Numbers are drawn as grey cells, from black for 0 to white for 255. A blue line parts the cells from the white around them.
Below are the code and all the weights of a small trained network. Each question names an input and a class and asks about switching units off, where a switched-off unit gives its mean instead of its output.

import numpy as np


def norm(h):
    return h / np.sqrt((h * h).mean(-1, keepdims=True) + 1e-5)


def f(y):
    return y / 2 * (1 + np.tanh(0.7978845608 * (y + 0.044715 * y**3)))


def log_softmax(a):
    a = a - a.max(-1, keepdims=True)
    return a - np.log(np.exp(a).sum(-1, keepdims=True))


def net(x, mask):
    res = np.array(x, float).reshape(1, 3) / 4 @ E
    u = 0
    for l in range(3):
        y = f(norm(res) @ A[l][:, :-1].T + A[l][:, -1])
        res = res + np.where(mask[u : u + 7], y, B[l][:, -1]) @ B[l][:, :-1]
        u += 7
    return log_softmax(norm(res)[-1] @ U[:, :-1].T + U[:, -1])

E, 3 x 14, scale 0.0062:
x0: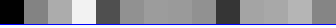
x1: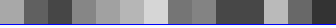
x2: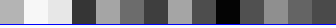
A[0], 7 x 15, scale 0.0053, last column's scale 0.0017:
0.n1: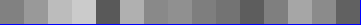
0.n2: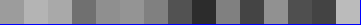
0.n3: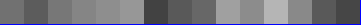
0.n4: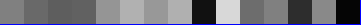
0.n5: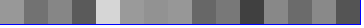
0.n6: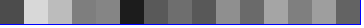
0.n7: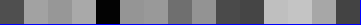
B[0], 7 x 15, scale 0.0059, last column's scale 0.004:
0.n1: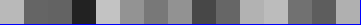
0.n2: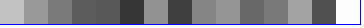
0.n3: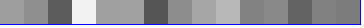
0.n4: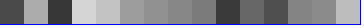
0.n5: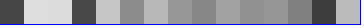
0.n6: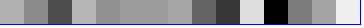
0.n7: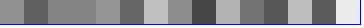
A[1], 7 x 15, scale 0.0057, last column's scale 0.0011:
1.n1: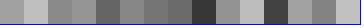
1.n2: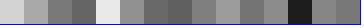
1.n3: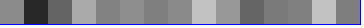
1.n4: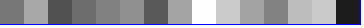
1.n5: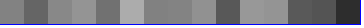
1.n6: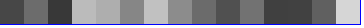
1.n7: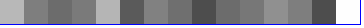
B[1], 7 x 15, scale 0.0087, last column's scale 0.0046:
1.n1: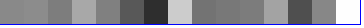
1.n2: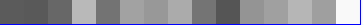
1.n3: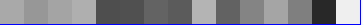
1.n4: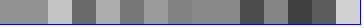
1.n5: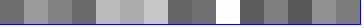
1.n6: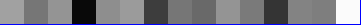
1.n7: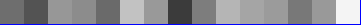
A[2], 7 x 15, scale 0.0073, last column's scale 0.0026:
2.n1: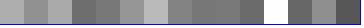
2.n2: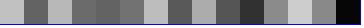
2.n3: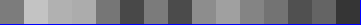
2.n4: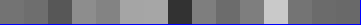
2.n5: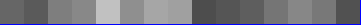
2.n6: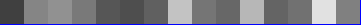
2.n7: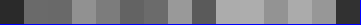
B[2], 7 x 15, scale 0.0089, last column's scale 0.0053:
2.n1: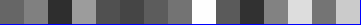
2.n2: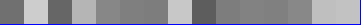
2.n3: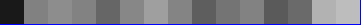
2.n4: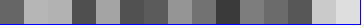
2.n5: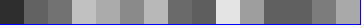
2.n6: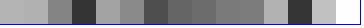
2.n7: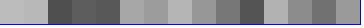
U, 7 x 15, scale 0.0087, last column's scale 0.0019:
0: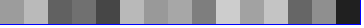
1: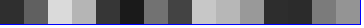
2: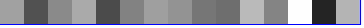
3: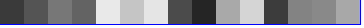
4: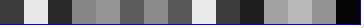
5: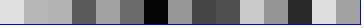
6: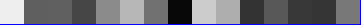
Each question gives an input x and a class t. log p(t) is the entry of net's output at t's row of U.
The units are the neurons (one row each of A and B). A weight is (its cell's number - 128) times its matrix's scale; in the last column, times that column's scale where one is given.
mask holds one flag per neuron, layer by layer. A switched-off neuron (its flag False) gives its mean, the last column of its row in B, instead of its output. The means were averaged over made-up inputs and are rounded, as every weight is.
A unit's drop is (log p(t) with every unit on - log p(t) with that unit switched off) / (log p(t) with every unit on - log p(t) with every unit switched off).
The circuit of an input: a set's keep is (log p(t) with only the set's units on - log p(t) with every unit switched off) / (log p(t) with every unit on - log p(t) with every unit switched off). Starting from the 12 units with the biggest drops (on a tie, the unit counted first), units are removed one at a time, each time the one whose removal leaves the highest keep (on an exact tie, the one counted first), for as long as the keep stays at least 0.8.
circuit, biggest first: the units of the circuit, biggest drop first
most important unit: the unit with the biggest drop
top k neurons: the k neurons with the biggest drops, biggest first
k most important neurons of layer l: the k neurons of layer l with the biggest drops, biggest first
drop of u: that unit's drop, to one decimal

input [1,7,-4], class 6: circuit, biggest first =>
1.n6
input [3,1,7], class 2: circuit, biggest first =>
2.n6; 2.n4
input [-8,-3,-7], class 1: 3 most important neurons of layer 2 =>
2.n3; 2.n6; 2.n7
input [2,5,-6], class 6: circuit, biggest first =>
1.n6; 1.n3
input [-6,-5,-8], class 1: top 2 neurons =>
2.n3; 1.n3
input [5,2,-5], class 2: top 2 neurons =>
0.n7; 2.n6
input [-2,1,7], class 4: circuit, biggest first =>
2.n1; 1.n6
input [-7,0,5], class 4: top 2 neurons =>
2.n1; 1.n6
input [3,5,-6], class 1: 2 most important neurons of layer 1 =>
1.n3; 1.n2
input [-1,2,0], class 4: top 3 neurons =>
0.n6; 0.n2; 0.n5
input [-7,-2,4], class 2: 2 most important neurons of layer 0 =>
0.n2; 0.n5
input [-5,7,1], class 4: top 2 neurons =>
2.n1; 0.n2
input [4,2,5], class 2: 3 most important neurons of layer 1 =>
1.n4; 1.n3; 1.n1
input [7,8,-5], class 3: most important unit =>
1.n6
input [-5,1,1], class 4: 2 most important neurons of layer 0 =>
0.n6; 0.n2
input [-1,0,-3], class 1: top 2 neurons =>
1.n3; 2.n3
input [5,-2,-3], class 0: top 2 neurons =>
2.n7; 0.n6
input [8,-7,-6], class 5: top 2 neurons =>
2.n6; 1.n7
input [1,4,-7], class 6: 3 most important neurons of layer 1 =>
1.n6; 1.n2; 1.n7
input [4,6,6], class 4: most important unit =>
2.n1
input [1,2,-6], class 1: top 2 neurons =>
1.n3; 0.n6
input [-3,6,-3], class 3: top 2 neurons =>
0.n5; 1.n2
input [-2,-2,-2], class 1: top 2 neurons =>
2.n3; 0.n6
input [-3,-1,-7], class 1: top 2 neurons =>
1.n3; 2.n3
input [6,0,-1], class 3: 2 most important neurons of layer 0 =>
0.n1; 0.n2
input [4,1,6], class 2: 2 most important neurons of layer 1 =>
1.n7; 1.n6
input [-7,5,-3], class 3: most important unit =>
1.n2
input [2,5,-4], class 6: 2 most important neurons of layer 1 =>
1.n6; 1.n2
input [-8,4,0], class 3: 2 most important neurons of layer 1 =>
1.n3; 1.n2
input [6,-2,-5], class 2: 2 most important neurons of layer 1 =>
1.n3; 1.n1
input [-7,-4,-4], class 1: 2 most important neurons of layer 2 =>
2.n3; 2.n6
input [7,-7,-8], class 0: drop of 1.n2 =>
-0.1
